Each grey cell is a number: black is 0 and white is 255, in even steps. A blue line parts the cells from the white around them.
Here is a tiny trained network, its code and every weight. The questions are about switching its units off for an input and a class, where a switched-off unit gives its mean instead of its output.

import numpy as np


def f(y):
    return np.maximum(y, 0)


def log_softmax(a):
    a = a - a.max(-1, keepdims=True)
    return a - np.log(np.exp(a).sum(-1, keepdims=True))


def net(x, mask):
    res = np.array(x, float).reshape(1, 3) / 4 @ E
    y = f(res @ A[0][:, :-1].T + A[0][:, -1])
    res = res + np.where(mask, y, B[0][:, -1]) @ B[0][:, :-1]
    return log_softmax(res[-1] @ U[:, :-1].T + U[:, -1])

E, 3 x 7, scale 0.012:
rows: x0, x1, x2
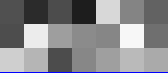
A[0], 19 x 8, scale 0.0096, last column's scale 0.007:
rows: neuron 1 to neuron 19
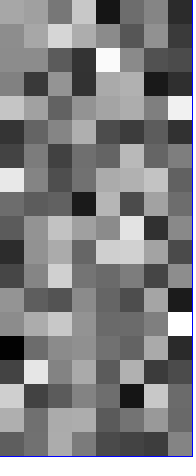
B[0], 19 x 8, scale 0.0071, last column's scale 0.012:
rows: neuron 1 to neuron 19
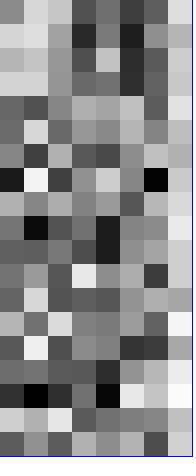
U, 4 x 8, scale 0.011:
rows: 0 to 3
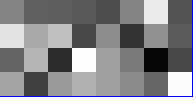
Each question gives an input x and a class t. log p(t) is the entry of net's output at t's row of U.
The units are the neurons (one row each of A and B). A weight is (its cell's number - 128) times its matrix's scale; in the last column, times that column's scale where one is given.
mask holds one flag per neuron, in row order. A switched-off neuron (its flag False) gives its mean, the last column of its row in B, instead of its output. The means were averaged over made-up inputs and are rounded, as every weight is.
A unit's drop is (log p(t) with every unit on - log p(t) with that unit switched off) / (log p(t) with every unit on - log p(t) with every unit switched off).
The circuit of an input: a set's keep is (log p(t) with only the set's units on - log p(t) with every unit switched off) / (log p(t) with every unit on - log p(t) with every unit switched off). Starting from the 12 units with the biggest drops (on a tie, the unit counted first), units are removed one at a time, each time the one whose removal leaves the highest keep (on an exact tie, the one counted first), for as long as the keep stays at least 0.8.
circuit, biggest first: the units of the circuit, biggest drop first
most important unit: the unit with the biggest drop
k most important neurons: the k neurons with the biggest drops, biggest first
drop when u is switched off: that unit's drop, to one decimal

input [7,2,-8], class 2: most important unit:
neuron 12
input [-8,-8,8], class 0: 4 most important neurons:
neuron 17; neuron 3; neuron 4; neuron 13
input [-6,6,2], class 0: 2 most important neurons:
neuron 16; neuron 10
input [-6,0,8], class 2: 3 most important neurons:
neuron 8; neuron 5; neuron 9
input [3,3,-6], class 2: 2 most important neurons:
neuron 12; neuron 15
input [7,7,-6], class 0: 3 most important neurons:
neuron 11; neuron 10; neuron 7
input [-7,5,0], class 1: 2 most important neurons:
neuron 17; neuron 1
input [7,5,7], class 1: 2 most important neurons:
neuron 3; neuron 7
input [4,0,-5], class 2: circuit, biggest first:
neuron 12; neuron 15
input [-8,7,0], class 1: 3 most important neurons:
neuron 17; neuron 1; neuron 2
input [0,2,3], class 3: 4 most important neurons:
neuron 12; neuron 19; neuron 15; neuron 6
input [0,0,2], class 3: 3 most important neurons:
neuron 12; neuron 19; neuron 15
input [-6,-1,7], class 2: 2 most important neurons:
neuron 8; neuron 5
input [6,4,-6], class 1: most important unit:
neuron 4
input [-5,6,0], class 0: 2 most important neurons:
neuron 16; neuron 10
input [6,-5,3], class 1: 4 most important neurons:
neuron 3; neuron 4; neuron 9; neuron 10
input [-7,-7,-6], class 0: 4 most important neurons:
neuron 17; neuron 3; neuron 4; neuron 19
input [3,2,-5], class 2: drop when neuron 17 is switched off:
0.1
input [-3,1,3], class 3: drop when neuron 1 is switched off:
-0.1
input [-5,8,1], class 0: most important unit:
neuron 16
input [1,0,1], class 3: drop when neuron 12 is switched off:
0.2
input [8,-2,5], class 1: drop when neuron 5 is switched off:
0.0
